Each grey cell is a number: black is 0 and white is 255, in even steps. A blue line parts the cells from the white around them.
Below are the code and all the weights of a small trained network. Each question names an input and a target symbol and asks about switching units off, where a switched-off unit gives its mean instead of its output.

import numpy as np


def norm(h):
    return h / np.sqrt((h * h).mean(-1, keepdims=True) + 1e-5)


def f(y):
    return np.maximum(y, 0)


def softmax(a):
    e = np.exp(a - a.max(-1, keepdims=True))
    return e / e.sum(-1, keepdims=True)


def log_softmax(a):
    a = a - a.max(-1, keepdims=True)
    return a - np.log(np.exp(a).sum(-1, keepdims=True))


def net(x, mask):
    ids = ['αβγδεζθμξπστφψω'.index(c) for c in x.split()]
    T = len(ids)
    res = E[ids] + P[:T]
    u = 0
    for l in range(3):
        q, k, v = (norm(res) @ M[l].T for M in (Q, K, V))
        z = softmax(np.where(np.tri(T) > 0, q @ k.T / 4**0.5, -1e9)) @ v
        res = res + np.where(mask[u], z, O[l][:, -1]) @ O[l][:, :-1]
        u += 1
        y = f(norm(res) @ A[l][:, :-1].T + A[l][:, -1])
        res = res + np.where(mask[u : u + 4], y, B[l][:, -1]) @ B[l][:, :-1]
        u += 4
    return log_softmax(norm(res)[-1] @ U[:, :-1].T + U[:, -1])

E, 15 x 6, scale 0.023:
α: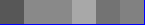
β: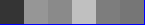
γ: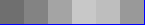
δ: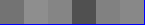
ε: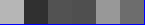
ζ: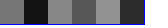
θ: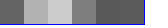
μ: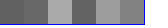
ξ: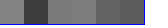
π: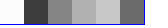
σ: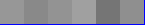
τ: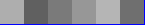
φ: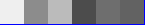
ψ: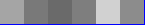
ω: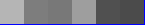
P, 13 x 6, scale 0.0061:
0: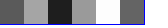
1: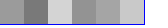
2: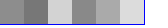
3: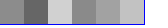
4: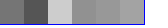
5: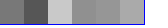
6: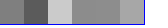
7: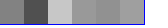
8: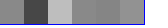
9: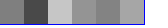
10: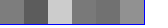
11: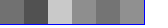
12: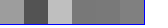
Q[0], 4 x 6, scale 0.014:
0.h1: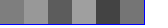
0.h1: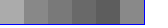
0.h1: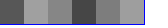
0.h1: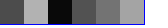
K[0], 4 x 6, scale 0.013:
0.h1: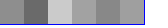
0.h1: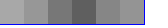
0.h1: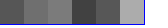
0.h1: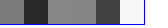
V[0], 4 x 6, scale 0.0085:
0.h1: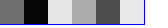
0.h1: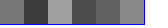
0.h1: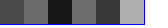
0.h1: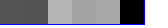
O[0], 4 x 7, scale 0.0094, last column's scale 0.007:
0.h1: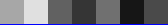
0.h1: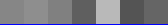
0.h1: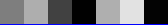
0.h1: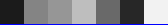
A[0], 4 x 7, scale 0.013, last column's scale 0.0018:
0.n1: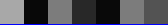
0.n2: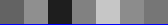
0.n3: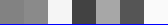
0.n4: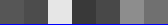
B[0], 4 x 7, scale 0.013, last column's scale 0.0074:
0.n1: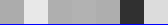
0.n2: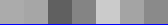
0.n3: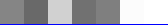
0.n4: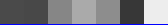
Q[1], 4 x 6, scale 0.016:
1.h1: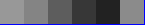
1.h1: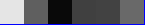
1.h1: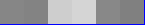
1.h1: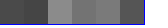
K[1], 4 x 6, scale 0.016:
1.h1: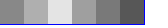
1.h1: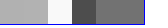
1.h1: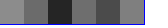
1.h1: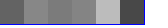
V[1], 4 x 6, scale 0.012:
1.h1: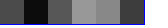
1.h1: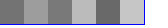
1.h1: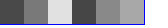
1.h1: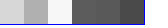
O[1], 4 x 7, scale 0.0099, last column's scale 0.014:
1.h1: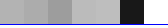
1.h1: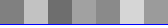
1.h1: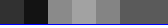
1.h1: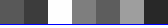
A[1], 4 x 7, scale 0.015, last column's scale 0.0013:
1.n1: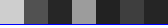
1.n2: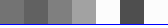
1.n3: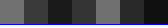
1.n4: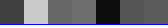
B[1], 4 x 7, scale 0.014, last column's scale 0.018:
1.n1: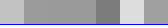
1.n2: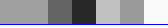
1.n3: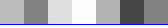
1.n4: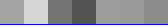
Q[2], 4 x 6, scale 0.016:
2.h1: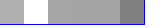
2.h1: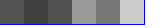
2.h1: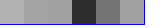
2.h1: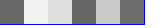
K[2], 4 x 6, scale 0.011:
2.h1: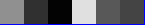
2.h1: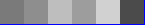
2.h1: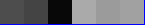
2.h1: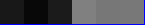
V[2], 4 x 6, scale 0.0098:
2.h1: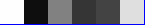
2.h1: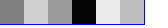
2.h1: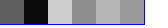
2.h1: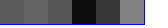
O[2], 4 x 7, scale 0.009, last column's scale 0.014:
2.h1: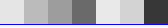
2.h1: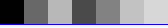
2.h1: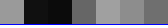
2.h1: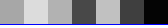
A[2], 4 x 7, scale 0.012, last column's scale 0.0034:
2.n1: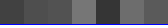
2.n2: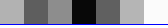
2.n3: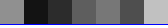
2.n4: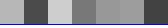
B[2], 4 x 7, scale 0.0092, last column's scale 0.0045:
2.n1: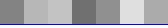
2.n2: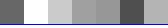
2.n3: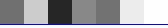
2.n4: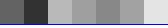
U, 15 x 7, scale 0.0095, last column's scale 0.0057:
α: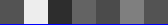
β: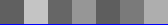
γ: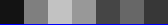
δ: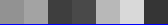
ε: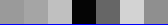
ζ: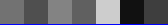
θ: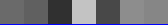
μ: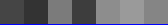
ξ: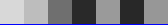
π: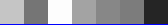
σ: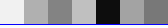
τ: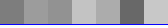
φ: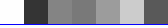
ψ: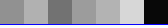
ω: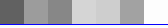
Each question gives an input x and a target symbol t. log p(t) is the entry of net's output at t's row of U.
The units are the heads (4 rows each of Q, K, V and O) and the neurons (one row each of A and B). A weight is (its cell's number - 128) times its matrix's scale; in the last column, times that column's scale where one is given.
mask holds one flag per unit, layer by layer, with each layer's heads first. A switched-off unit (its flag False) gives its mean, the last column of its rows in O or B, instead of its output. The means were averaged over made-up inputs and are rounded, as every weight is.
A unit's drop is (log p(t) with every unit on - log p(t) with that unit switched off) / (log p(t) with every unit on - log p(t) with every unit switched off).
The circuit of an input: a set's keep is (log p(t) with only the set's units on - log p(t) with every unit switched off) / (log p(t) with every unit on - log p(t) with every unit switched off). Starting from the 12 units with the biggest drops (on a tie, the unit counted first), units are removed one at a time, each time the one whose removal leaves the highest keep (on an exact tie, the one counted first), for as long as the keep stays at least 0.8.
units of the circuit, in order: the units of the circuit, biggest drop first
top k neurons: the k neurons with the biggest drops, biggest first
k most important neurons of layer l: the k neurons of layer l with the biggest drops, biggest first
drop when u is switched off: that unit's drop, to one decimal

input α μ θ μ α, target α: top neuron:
(0.n3)
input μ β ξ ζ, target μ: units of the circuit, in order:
(0.n3; 1.h1; 2.h1)
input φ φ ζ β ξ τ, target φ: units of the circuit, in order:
(2.h1; 0.h1; 1.h1)
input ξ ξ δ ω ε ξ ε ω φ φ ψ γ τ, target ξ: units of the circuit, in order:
(0.h1; 1.h1; 0.n3; 1.n2)
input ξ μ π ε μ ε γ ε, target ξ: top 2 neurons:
(0.n1; 0.n3)
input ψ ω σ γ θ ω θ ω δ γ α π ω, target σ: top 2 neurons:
(1.n2; 0.n4)
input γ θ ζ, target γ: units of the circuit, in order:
(2.h1; 0.n3)
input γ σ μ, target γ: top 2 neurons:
(0.n3; 1.n1)
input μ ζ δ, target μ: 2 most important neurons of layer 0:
(0.n3; 0.n1)
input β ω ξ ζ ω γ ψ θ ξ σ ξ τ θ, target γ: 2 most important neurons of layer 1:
(1.n1; 1.n2)
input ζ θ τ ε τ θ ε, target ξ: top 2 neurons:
(0.n1; 1.n2)
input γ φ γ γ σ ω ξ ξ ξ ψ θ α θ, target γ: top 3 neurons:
(0.n3; 0.n1; 1.n1)
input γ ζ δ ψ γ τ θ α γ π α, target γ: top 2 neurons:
(0.n1; 1.n1)
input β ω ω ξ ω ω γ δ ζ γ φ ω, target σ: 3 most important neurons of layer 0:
(0.n1; 0.n4; 0.n2)
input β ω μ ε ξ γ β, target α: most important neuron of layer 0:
(0.n1)
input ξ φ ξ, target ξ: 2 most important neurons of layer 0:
(0.n1; 0.n3)
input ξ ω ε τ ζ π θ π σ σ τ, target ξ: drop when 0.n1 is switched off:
0.2
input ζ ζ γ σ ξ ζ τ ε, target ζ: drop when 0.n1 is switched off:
-0.1
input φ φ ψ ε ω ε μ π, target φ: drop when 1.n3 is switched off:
0.0
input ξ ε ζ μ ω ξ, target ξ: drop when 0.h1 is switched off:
0.3
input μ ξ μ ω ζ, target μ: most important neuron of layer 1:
(1.n2)
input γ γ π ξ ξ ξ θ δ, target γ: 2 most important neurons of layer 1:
(1.n2; 1.n1)
